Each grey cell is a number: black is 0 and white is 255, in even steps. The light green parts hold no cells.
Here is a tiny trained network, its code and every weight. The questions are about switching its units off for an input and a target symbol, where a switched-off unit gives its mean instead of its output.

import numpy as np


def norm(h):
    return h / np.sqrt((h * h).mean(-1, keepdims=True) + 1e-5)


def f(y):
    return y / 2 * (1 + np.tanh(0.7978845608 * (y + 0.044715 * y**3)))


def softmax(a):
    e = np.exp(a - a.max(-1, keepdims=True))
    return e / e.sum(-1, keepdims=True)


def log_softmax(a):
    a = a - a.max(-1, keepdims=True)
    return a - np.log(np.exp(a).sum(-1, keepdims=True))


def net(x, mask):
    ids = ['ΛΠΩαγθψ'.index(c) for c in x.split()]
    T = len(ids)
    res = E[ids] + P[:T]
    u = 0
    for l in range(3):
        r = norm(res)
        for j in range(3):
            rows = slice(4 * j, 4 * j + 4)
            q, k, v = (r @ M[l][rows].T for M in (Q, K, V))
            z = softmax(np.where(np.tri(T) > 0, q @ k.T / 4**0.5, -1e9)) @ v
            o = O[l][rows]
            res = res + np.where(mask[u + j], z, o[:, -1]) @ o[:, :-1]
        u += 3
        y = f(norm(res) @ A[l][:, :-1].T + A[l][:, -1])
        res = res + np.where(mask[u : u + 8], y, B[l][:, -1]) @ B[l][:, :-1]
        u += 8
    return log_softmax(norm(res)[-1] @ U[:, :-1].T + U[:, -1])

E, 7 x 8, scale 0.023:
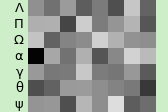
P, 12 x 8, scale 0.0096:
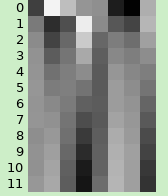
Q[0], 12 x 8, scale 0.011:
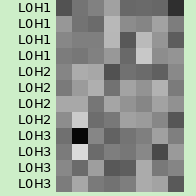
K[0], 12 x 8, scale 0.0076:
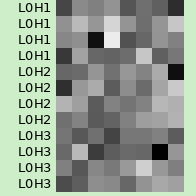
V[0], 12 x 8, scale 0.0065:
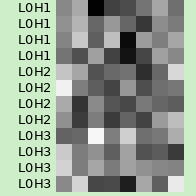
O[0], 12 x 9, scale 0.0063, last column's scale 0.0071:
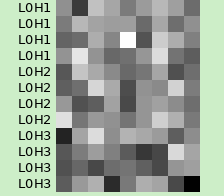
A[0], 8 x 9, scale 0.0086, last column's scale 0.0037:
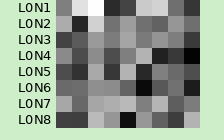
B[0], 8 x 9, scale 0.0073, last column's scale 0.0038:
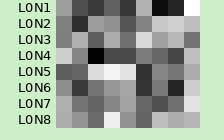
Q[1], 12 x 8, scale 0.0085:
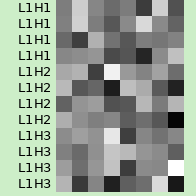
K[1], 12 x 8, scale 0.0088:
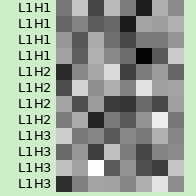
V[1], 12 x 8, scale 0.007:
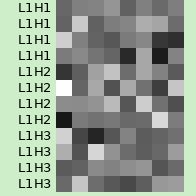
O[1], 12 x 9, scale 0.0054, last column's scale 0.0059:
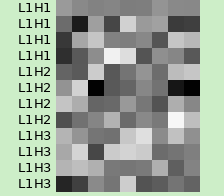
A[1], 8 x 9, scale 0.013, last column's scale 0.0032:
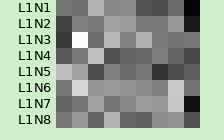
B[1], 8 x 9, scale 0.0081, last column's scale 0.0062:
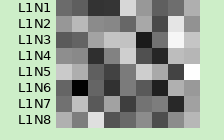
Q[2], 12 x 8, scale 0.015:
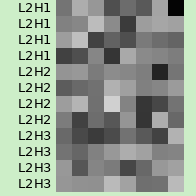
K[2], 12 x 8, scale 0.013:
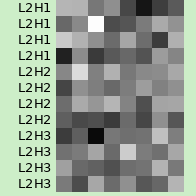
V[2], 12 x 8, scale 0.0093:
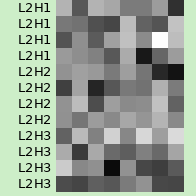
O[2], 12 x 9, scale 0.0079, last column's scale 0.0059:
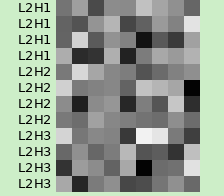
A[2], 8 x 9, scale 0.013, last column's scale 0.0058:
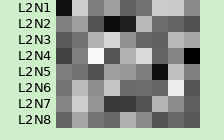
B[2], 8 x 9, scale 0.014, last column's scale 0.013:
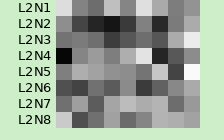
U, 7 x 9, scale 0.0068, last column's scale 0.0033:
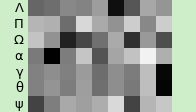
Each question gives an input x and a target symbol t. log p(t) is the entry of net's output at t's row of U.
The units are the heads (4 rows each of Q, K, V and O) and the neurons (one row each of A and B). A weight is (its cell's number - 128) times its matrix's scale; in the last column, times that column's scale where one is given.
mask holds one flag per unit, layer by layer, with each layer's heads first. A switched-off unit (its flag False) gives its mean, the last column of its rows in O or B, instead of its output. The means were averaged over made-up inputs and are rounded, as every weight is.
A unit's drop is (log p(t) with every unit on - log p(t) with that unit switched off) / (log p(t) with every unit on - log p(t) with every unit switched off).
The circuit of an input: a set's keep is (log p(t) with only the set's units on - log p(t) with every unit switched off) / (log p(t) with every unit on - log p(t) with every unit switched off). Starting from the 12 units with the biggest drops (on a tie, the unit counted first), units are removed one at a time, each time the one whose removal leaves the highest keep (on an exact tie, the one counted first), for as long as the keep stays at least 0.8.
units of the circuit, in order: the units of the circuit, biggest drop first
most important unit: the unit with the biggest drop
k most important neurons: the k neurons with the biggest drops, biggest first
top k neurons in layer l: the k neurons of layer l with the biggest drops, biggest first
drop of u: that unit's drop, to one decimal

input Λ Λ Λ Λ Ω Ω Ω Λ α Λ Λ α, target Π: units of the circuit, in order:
[L2N1]
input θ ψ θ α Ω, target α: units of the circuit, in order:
[L2H3 L1H2]
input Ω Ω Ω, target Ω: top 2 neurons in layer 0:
[L0N4 L0N5]
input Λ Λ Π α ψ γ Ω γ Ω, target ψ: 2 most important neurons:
[L1N3 L2N4]
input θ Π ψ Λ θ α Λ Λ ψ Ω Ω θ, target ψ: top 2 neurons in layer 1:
[L1N3 L1N7]
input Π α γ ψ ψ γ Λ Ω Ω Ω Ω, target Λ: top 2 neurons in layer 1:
[L1N2 L1N1]
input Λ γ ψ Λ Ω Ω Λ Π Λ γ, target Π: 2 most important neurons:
[L2N3 L2N2]
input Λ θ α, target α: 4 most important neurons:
[L2N1 L1N6 L1N3 L2N6]
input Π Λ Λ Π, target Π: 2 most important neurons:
[L1N5 L2N3]
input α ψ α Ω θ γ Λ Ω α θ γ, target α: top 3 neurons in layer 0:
[L0N5 L0N8 L0N1]
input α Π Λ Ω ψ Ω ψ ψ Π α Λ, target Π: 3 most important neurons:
[L0N5 L0N3 L2N3]
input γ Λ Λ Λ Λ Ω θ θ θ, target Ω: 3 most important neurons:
[L0N4 L1N5 L2N2]
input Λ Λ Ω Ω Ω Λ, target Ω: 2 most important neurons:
[L2N2 L0N1]
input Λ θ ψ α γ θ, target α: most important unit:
L2H3
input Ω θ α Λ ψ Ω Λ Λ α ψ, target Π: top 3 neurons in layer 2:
[L2N3 L2N2 L2N8]
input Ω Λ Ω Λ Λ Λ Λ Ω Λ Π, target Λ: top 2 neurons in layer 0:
[L0N6 L0N7]
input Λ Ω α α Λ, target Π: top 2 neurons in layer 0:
[L0N3 L0N6]
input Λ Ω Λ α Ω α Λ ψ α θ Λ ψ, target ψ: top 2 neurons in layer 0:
[L0N1 L0N8]
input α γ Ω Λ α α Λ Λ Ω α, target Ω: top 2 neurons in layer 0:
[L0N1 L0N3]
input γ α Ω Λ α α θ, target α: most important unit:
L0H2
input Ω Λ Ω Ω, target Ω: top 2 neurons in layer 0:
[L0N5 L0N8]
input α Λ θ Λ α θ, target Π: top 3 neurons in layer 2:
[L2N3 L2N2 L2N6]
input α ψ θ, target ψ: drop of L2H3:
0.2
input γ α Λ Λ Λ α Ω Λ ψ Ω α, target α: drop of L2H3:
0.1
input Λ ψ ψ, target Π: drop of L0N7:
0.0
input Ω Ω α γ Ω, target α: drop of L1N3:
0.1
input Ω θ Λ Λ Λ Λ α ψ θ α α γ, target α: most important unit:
L1H3
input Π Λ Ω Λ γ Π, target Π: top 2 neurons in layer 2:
[L2N3 L2N2]
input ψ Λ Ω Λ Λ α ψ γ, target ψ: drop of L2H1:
0.7
